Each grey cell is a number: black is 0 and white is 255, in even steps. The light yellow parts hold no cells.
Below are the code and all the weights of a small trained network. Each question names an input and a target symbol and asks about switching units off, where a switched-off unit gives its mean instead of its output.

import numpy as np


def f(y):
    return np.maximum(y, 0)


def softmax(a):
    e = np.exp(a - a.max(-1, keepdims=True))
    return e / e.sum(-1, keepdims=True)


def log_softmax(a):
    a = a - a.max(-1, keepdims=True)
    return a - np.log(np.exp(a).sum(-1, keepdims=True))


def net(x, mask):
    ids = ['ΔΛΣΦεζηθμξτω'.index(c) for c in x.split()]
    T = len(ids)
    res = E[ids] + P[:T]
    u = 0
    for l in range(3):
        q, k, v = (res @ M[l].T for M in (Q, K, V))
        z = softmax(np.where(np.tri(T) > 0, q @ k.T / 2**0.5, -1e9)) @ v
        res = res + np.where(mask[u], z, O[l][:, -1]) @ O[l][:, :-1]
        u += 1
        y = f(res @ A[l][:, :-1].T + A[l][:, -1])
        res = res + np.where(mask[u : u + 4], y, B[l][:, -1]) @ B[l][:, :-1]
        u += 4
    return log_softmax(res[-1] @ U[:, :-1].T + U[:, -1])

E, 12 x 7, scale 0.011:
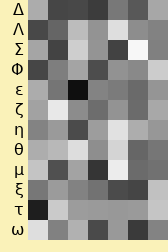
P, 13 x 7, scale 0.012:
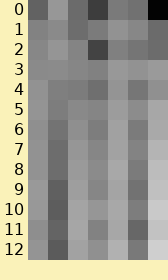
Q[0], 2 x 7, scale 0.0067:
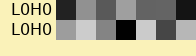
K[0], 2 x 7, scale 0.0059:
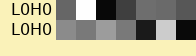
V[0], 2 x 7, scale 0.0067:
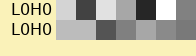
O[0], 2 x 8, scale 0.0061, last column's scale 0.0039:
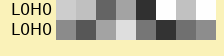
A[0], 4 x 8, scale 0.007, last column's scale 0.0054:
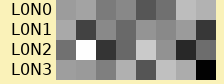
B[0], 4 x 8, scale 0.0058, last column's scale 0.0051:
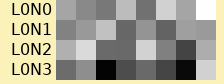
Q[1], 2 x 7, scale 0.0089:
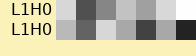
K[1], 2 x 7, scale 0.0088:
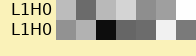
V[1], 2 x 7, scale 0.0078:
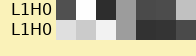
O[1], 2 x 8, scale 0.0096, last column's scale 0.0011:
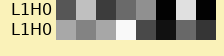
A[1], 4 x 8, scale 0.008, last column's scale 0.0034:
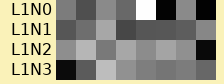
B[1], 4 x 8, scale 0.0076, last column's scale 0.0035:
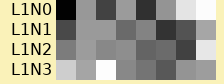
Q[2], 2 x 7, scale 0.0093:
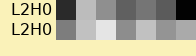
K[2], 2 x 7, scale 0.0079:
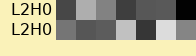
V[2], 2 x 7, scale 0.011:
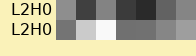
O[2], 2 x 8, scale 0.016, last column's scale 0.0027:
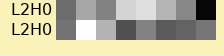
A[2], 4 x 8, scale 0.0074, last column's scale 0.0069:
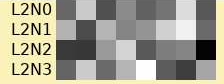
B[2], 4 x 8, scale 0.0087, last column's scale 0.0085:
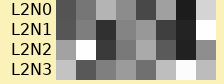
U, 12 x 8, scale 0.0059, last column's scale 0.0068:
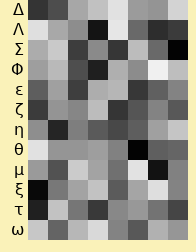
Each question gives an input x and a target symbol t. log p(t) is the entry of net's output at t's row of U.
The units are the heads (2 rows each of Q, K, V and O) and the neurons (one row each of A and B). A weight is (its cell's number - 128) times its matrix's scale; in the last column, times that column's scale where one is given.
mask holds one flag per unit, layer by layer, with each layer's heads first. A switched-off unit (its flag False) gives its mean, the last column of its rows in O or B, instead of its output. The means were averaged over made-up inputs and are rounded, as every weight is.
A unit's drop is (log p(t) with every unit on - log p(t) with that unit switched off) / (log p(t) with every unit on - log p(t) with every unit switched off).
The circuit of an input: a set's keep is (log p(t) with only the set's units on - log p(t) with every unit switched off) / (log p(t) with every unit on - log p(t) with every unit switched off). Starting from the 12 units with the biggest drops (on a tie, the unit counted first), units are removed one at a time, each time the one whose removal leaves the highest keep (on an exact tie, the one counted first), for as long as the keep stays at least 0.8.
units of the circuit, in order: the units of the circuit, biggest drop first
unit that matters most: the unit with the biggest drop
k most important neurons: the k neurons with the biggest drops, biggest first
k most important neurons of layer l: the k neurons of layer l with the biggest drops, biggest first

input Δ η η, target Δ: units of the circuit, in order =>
[L0H0; L2H0]
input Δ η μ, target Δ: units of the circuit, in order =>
[L0H0; L2H0]
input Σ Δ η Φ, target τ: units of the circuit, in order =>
[L1H0; L2N0; L0H0]
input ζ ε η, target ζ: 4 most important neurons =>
[L1N0; L0N2; L2N0; L0N0]
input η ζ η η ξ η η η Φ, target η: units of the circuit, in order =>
[L2H0]
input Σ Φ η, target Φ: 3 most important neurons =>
[L0N2; L2N3; L1N0]
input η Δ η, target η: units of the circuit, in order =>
[L2H0; L0H0]
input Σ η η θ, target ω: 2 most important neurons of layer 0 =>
[L0N2; L0N0]
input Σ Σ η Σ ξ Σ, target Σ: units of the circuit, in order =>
[L0H0; L0N3]
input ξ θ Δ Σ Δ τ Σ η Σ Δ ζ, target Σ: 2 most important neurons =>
[L0N3; L2N0]
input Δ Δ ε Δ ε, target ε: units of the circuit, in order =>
[L2H0; L2N2; L0H0]
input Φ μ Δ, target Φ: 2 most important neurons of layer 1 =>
[L1N3; L1N1]
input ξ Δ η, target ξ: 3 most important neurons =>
[L1N0; L2N3; L2N0]
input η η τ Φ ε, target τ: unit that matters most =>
L0H0
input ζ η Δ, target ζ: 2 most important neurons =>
[L1N0; L0N2]
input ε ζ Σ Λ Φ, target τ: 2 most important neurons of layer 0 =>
[L0N0; L0N2]
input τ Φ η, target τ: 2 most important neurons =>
[L1N0; L2N0]
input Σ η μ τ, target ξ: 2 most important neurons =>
[L2N0; L2N3]
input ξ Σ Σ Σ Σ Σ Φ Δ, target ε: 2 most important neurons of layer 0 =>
[L0N3; L0N2]
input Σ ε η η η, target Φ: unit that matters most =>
L1H0
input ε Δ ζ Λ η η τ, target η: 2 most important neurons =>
[L1N1; L1N3]
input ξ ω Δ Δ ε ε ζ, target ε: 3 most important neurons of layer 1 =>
[L1N1; L1N2; L1N3]
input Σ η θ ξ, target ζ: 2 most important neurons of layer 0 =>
[L0N2; L0N0]
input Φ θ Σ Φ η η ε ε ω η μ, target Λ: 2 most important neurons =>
[L0N3; L1N0]
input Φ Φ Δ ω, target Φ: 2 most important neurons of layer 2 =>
[L2N3; L2N0]
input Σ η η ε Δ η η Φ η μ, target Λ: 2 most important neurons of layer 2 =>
[L2N1; L2N3]
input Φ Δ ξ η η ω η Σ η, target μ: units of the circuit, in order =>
[L1H0]
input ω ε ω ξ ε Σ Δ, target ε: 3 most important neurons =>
[L2N1; L0N3; L2N3]
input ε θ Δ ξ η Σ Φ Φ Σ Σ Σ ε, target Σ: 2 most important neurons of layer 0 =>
[L0N0; L0N3]
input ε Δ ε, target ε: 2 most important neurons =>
[L2N2; L1N0]
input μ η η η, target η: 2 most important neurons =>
[L0N3; L0N2]
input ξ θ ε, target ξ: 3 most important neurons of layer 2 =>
[L2N3; L2N0; L2N1]
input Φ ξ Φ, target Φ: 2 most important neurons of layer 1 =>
[L1N3; L1N1]
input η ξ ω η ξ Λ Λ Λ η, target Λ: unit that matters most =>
L1H0
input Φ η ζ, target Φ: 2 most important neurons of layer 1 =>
[L1N1; L1N3]
